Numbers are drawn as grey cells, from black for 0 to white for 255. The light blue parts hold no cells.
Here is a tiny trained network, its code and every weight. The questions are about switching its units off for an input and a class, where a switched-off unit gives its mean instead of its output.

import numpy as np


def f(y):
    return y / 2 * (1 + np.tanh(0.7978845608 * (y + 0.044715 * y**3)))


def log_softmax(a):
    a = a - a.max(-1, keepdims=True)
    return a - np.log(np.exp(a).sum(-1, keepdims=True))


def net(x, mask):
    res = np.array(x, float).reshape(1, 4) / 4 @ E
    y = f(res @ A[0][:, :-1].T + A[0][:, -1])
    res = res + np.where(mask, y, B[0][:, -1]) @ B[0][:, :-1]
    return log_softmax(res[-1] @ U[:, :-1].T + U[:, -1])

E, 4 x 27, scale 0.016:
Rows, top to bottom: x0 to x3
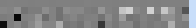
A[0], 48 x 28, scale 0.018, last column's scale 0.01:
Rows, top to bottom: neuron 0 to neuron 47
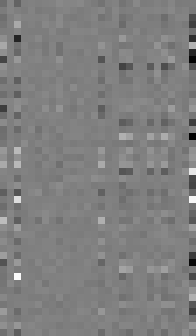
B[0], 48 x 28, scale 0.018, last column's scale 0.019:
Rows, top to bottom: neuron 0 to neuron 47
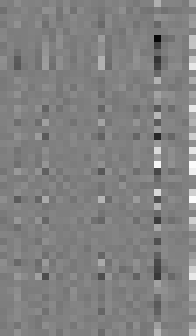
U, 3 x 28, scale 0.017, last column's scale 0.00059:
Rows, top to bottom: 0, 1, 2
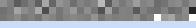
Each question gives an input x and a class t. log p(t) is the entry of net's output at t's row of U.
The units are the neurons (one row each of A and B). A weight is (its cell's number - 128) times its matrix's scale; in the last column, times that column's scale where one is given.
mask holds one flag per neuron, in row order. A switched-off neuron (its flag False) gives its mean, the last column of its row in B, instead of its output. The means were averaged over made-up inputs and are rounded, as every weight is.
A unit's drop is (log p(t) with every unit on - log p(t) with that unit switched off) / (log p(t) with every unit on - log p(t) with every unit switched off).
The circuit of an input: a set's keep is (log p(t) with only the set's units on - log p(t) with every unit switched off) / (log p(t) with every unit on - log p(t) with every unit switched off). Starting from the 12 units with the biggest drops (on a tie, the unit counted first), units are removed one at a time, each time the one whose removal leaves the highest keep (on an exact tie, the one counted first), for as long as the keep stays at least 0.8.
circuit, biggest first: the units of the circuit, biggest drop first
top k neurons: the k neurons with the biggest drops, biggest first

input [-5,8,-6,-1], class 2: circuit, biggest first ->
(neuron 23)
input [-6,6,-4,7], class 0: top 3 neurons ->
(neuron 8; neuron 37; neuron 28)
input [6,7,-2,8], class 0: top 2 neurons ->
(neuron 8; neuron 37)
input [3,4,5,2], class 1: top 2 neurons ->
(neuron 28; neuron 9)
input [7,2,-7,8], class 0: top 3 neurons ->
(neuron 28; neuron 8; neuron 37)
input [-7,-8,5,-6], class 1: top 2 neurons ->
(neuron 24; neuron 31)
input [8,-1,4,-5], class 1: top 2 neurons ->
(neuron 28; neuron 31)
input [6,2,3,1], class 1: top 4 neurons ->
(neuron 28; neuron 9; neuron 8; neuron 23)
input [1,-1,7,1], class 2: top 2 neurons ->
(neuron 39; neuron 19)
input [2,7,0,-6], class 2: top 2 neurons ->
(neuron 23; neuron 21)
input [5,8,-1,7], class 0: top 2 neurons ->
(neuron 8; neuron 37)
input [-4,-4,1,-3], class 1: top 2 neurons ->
(neuron 28; neuron 24)
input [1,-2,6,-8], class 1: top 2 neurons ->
(neuron 31; neuron 28)
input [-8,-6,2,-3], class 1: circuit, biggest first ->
(neuron 24)
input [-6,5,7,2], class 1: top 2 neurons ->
(neuron 28; neuron 19)
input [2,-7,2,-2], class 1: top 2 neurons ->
(neuron 24; neuron 28)
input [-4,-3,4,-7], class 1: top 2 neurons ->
(neuron 31; neuron 28)
